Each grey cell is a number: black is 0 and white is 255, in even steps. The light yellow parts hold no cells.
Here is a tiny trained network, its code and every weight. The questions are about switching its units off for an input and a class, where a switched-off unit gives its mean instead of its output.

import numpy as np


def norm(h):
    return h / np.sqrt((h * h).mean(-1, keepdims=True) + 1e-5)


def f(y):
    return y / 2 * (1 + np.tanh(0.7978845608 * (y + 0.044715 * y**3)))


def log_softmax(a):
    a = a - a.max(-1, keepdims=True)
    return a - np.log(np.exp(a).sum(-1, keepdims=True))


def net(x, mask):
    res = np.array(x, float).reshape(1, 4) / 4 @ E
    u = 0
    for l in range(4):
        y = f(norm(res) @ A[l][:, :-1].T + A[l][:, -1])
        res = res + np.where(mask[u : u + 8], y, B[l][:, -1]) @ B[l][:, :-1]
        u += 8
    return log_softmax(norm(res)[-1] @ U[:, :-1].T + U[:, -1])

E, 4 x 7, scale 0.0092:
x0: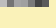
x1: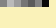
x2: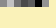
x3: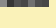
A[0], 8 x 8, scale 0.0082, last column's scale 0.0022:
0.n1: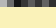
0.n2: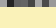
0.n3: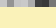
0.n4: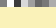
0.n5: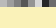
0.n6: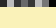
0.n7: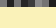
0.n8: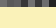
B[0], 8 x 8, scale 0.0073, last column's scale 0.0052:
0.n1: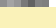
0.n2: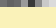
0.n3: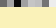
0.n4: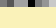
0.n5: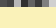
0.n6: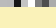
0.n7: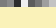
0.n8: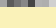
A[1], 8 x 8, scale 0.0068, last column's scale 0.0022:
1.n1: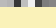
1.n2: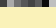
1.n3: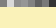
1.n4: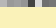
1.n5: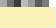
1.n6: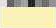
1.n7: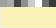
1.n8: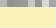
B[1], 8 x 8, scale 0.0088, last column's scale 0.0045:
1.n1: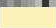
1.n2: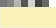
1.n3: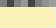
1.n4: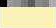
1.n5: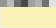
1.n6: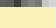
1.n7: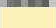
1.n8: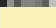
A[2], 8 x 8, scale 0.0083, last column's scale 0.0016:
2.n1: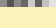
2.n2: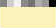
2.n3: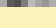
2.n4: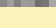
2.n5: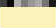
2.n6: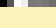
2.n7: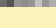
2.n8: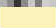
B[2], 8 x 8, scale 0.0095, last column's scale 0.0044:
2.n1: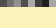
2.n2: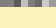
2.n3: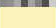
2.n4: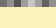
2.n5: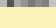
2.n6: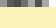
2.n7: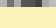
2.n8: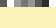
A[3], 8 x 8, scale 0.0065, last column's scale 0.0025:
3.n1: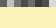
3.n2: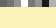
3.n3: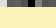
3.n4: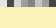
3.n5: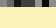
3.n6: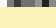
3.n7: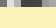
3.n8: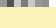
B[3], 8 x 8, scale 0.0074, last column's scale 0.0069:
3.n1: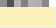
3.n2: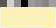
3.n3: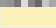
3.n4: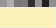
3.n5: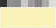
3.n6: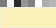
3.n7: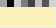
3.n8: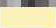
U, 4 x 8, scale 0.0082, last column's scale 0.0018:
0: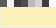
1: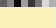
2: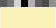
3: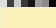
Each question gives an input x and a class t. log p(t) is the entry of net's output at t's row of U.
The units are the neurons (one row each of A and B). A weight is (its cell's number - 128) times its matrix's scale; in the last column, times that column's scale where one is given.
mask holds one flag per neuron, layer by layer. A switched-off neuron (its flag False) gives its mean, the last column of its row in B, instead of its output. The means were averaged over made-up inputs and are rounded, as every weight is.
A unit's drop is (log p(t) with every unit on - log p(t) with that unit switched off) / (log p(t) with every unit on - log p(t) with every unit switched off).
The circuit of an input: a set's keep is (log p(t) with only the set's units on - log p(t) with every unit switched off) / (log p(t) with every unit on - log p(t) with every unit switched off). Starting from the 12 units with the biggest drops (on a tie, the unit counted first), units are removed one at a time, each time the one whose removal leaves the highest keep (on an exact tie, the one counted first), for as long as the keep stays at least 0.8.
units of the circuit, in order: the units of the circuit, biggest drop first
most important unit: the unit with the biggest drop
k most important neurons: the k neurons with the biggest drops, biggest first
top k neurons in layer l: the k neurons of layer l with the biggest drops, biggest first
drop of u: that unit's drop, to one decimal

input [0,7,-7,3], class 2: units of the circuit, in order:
(0.n5)
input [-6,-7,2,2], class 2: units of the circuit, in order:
(3.n6; 2.n1)
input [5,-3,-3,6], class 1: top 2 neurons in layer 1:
(1.n2; 1.n6)
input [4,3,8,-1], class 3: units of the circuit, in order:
(3.n7; 2.n8)
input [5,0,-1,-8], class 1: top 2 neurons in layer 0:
(0.n4; 0.n6)
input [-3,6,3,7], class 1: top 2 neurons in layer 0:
(0.n8; 0.n7)
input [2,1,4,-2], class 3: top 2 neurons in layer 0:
(0.n4; 0.n6)
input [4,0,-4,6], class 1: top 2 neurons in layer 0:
(0.n2; 0.n6)
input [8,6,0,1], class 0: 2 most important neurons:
(0.n3; 3.n6)
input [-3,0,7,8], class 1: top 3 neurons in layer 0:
(0.n8; 0.n7; 0.n5)
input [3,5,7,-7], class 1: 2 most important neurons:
(0.n4; 2.n2)
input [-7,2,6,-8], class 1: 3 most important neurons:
(0.n4; 0.n3; 1.n3)
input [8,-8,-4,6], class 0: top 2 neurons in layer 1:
(1.n2; 1.n5)
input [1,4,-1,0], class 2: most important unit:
0.n5
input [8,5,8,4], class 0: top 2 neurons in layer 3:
(3.n6; 3.n5)
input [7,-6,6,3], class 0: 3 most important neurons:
(0.n5; 0.n4; 1.n1)
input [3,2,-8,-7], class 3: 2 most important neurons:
(2.n5; 2.n7)
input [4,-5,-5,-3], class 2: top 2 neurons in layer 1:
(1.n3; 1.n8)
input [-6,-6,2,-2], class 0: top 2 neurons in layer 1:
(1.n8; 1.n2)
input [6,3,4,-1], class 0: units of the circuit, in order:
(0.n3)
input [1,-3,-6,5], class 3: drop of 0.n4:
0.2
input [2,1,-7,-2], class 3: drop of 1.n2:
0.0
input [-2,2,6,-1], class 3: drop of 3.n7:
0.1
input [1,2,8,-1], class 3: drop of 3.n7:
0.1
